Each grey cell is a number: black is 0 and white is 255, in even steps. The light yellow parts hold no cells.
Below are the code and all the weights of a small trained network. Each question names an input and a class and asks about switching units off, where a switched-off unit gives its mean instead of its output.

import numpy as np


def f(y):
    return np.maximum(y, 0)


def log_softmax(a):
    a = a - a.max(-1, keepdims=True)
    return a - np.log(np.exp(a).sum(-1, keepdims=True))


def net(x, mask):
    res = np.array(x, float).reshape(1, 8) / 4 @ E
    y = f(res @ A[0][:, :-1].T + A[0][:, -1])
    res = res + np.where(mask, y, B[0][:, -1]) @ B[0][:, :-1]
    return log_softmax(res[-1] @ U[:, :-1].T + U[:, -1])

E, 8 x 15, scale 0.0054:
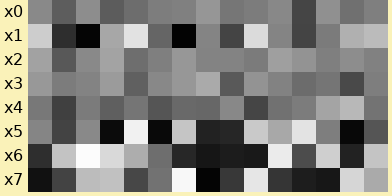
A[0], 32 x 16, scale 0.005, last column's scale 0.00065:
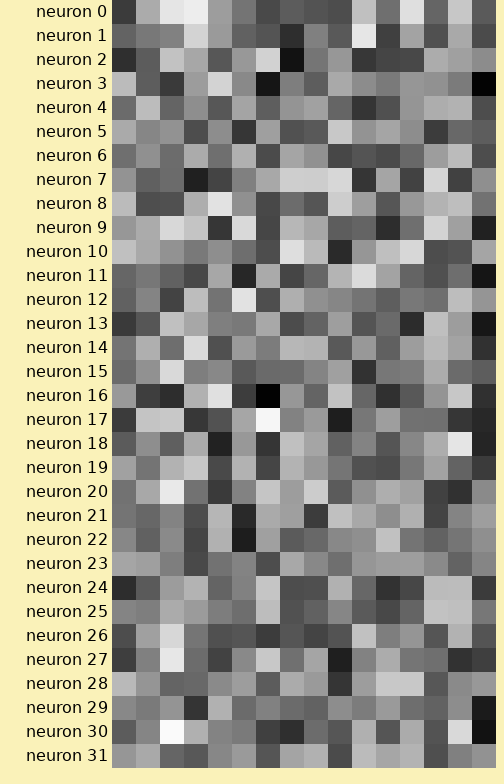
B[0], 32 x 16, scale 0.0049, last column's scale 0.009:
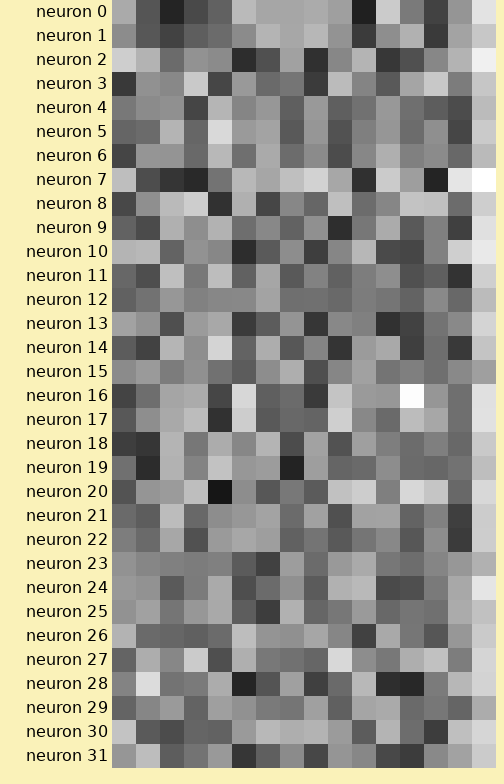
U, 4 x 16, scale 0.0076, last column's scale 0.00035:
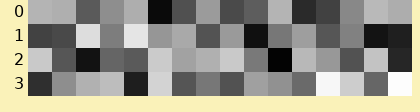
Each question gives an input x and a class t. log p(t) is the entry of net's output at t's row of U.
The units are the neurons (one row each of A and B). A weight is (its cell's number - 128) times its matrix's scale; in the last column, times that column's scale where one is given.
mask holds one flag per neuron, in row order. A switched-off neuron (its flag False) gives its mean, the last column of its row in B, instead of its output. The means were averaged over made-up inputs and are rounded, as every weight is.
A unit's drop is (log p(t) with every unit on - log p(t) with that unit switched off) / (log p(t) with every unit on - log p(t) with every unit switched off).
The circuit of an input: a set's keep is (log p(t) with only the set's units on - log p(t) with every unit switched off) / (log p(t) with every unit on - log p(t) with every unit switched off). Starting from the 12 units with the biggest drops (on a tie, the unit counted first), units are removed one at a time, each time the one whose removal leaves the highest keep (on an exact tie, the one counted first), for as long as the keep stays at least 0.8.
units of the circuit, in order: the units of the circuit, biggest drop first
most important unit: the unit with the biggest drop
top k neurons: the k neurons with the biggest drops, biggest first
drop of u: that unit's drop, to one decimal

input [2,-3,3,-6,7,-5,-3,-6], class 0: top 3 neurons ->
[neuron 10; neuron 28; neuron 31]
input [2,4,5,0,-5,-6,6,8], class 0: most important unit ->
neuron 2
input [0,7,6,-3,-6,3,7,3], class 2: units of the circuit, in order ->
[neuron 0; neuron 1]
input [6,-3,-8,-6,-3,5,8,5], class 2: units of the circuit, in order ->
[neuron 0; neuron 30]
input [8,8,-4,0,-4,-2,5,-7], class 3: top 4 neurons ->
[neuron 16; neuron 8; neuron 3; neuron 2]
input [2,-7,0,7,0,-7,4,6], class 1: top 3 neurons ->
[neuron 9; neuron 14; neuron 19]
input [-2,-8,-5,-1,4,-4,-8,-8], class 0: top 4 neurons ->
[neuron 10; neuron 28; neuron 31; neuron 0]
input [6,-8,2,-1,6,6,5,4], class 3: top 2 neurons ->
[neuron 27; neuron 17]
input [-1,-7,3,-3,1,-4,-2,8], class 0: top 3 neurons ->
[neuron 2; neuron 13; neuron 24]
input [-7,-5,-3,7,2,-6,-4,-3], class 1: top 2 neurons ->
[neuron 14; neuron 9]
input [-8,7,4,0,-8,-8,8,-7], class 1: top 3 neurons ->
[neuron 14; neuron 18; neuron 9]
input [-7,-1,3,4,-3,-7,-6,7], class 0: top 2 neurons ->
[neuron 2; neuron 24]
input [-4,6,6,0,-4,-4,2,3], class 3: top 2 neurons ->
[neuron 16; neuron 8]
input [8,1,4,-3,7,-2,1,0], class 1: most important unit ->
neuron 7
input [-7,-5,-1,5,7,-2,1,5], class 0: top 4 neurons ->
[neuron 2; neuron 16; neuron 13; neuron 24]
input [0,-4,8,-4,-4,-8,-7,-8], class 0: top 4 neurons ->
[neuron 10; neuron 28; neuron 31; neuron 23]
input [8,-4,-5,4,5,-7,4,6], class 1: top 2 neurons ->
[neuron 9; neuron 18]
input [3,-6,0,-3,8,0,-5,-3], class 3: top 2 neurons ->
[neuron 20; neuron 17]
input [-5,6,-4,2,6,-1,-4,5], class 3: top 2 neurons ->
[neuron 16; neuron 8]
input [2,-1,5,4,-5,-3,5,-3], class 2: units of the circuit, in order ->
[neuron 0]
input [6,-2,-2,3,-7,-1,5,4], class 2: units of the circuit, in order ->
[neuron 0; neuron 30]
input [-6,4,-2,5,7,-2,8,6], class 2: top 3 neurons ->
[neuron 0; neuron 30; neuron 1]
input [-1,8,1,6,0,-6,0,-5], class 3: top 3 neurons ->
[neuron 16; neuron 3; neuron 8]
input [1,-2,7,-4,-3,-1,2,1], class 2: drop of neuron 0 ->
0.1
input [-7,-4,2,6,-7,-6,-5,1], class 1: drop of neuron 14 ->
0.1
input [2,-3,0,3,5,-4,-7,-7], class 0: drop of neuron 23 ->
0.1
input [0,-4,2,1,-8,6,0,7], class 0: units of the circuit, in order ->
[neuron 2]
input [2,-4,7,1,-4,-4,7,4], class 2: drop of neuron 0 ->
0.2
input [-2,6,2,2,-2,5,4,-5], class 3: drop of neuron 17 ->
-0.1
